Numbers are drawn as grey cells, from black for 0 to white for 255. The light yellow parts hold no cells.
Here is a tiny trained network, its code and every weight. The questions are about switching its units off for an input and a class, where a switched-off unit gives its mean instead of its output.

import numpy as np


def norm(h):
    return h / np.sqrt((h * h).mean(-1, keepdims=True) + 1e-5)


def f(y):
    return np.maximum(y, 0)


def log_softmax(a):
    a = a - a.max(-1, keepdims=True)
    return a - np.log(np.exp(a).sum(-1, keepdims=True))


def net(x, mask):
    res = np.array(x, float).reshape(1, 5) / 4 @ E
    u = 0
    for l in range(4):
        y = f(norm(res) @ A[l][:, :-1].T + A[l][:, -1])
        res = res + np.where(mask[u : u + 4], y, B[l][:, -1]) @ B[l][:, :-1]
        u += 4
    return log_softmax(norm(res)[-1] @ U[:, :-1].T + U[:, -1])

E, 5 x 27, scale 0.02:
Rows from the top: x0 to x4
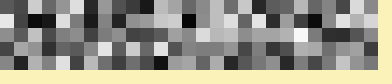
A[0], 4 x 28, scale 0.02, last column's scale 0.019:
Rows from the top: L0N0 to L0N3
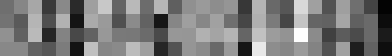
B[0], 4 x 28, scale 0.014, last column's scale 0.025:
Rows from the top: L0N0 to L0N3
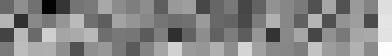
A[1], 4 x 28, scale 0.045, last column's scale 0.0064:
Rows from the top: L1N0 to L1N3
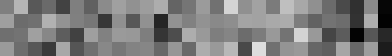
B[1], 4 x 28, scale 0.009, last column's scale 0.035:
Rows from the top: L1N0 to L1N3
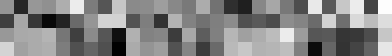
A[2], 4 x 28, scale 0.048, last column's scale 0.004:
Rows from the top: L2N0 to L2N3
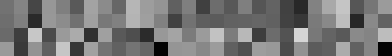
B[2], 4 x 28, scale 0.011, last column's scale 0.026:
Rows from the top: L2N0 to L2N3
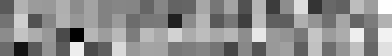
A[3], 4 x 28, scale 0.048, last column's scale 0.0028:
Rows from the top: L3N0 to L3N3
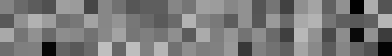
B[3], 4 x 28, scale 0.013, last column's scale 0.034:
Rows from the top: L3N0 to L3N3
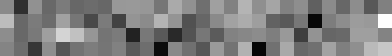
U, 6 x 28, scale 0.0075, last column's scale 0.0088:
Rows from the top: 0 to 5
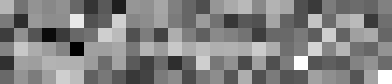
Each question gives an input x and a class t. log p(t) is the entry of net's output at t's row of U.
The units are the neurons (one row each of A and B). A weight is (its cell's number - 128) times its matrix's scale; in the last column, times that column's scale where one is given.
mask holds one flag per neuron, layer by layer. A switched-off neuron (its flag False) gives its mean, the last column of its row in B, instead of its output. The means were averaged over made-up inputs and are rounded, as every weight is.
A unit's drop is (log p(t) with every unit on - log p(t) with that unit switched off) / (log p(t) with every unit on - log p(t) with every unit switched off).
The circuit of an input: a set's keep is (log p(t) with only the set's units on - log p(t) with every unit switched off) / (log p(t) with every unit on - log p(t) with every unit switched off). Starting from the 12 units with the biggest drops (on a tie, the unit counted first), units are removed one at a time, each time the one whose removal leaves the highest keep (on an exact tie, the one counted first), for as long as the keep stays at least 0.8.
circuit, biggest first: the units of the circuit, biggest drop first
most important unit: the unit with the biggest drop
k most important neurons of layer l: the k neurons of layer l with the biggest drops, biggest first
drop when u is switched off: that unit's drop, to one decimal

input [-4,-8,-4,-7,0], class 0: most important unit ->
L1N2
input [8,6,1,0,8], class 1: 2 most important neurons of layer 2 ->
(L2N3 L2N0)
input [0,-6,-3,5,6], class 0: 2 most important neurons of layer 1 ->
(L1N2 L1N0)
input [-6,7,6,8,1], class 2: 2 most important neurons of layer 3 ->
(L3N3 L3N1)
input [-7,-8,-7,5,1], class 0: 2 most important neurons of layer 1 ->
(L1N2 L1N1)
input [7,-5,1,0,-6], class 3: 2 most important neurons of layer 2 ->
(L2N2 L2N3)
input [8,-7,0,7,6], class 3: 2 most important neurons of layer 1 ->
(L1N3 L1N1)
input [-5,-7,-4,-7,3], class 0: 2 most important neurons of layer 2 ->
(L2N2 L2N0)
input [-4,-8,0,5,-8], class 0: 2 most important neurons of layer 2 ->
(L2N3 L2N2)
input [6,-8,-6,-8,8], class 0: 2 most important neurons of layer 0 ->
(L0N1 L0N3)
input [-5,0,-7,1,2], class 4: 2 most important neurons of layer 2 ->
(L2N0 L2N2)
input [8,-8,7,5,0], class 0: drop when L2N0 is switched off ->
0.2
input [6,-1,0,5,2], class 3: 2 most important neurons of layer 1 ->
(L1N1 L1N0)
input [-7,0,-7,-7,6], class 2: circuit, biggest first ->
(L1N1)
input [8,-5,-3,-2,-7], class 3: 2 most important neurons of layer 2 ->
(L2N2 L2N3)
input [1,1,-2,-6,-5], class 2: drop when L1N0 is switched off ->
-0.1
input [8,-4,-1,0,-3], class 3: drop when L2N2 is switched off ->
1.5
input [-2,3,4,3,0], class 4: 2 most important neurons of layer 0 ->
(L0N2 L0N3)
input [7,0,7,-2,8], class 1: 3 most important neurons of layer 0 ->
(L0N1 L0N3 L0N2)
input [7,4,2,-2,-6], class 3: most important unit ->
L2N2
